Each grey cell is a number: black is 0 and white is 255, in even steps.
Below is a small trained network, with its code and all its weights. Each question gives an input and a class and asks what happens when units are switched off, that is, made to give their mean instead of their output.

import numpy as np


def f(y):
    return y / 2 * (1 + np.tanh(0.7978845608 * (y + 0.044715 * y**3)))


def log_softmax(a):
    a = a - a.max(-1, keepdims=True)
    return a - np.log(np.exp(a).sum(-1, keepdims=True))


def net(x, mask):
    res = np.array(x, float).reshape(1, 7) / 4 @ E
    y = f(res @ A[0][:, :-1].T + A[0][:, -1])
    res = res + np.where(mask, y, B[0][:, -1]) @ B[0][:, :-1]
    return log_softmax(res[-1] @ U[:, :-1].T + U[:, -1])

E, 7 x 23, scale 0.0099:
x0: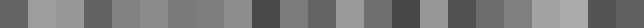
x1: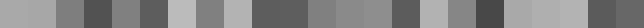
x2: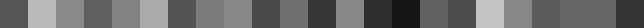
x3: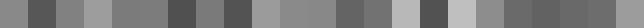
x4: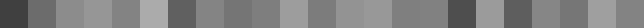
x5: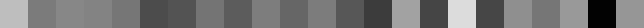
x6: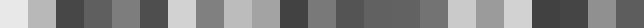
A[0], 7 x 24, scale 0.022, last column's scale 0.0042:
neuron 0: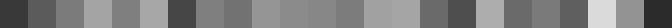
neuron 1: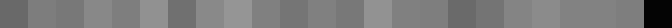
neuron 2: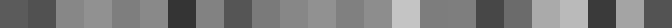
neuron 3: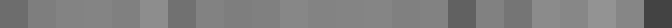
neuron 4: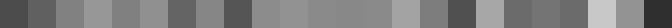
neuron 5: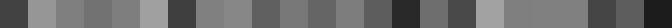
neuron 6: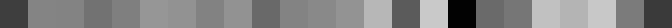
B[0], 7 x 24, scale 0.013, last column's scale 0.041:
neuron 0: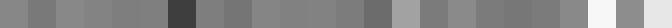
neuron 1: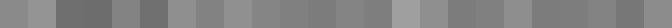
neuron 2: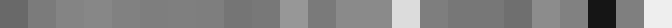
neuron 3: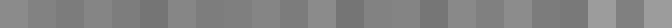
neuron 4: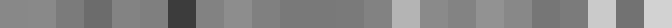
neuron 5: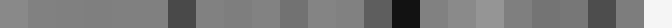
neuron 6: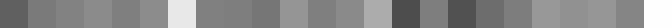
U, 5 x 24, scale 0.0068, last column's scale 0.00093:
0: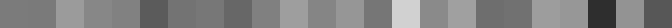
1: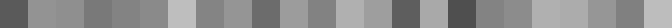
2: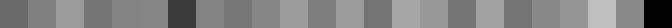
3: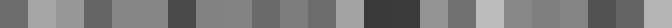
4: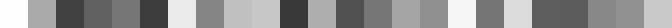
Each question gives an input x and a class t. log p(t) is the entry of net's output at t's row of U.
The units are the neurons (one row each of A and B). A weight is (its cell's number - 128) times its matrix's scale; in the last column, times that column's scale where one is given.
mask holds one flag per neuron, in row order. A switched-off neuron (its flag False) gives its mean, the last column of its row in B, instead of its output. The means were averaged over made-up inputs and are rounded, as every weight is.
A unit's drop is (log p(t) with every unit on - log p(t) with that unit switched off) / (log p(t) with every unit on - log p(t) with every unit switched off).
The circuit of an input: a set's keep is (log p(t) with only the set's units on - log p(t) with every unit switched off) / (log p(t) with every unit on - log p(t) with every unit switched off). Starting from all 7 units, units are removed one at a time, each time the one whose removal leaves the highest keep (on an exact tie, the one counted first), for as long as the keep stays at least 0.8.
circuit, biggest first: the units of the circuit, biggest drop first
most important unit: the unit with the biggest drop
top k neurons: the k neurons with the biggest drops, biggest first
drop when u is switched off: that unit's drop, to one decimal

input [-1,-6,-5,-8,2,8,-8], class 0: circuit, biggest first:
[neuron 2]
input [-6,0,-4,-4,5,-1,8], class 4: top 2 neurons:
[neuron 6; neuron 2]
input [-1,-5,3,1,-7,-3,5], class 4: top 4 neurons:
[neuron 5; neuron 6; neuron 2; neuron 0]
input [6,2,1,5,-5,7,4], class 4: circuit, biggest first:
[neuron 2; neuron 5]
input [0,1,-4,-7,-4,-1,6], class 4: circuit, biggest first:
[neuron 6; neuron 2]
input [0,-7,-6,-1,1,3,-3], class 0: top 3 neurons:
[neuron 2; neuron 5; neuron 6]
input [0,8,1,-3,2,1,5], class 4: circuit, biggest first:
[neuron 6; neuron 5; neuron 2]
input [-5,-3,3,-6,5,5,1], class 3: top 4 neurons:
[neuron 6; neuron 0; neuron 2; neuron 4]
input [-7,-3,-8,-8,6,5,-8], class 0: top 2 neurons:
[neuron 2; neuron 5]
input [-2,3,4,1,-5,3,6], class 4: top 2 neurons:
[neuron 5; neuron 2]
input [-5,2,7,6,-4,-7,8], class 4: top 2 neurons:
[neuron 5; neuron 6]
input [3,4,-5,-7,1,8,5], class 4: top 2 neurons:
[neuron 2; neuron 6]
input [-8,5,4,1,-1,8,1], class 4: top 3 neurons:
[neuron 2; neuron 5; neuron 6]
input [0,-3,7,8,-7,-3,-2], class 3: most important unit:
neuron 5
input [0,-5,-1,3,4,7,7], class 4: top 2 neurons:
[neuron 2; neuron 5]
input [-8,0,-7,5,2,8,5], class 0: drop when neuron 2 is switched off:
0.2
